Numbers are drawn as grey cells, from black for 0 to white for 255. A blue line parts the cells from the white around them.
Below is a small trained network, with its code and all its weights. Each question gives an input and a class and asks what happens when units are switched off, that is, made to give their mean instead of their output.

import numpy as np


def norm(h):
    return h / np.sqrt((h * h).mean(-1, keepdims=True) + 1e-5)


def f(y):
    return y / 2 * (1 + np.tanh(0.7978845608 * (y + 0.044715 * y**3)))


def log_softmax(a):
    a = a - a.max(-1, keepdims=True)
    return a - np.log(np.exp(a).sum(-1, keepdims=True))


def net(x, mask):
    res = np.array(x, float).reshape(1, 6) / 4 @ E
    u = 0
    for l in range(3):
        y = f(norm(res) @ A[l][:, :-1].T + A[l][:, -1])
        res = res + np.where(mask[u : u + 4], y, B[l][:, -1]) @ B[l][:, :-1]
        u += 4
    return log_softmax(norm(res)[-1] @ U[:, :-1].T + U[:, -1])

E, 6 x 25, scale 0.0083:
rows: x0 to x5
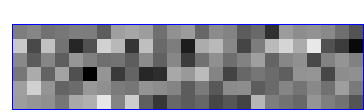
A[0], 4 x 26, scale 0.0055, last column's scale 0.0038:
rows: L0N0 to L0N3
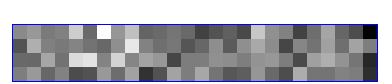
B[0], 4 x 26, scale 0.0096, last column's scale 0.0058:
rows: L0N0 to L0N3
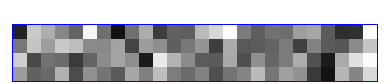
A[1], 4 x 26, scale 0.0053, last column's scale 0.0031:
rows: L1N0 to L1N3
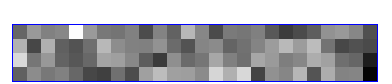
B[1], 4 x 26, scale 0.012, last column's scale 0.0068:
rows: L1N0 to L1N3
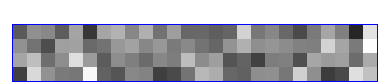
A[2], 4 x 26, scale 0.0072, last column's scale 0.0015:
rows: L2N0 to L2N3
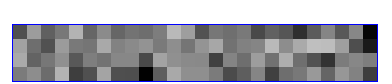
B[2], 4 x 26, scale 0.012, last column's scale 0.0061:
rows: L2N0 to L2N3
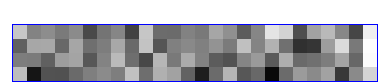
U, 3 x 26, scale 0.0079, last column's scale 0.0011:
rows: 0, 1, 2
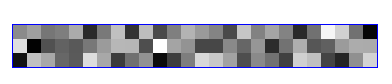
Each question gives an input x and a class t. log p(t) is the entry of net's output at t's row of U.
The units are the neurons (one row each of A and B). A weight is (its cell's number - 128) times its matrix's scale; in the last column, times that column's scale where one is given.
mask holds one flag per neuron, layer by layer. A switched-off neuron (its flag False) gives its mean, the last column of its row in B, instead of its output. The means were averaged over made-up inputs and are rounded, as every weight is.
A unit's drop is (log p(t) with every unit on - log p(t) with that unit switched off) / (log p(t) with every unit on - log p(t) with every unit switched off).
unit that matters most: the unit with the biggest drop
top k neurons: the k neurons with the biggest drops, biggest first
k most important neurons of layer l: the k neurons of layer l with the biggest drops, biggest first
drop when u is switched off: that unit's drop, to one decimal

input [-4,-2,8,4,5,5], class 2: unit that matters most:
L0N0
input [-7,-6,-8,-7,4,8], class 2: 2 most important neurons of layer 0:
L0N0, L0N3
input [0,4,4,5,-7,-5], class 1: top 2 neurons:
L0N0, L2N3
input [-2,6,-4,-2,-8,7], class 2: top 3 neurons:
L0N0, L1N0, L2N2
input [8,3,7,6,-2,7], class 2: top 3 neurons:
L0N0, L0N2, L2N2
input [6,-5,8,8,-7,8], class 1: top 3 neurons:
L0N3, L2N3, L1N3
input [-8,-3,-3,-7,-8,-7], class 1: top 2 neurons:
L0N2, L0N0
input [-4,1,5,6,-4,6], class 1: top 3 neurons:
L0N3, L2N3, L1N3
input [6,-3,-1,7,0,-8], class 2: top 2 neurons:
L1N3, L0N2
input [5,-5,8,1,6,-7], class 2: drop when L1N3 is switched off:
1.3
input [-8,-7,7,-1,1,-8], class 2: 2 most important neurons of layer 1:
L1N3, L1N1
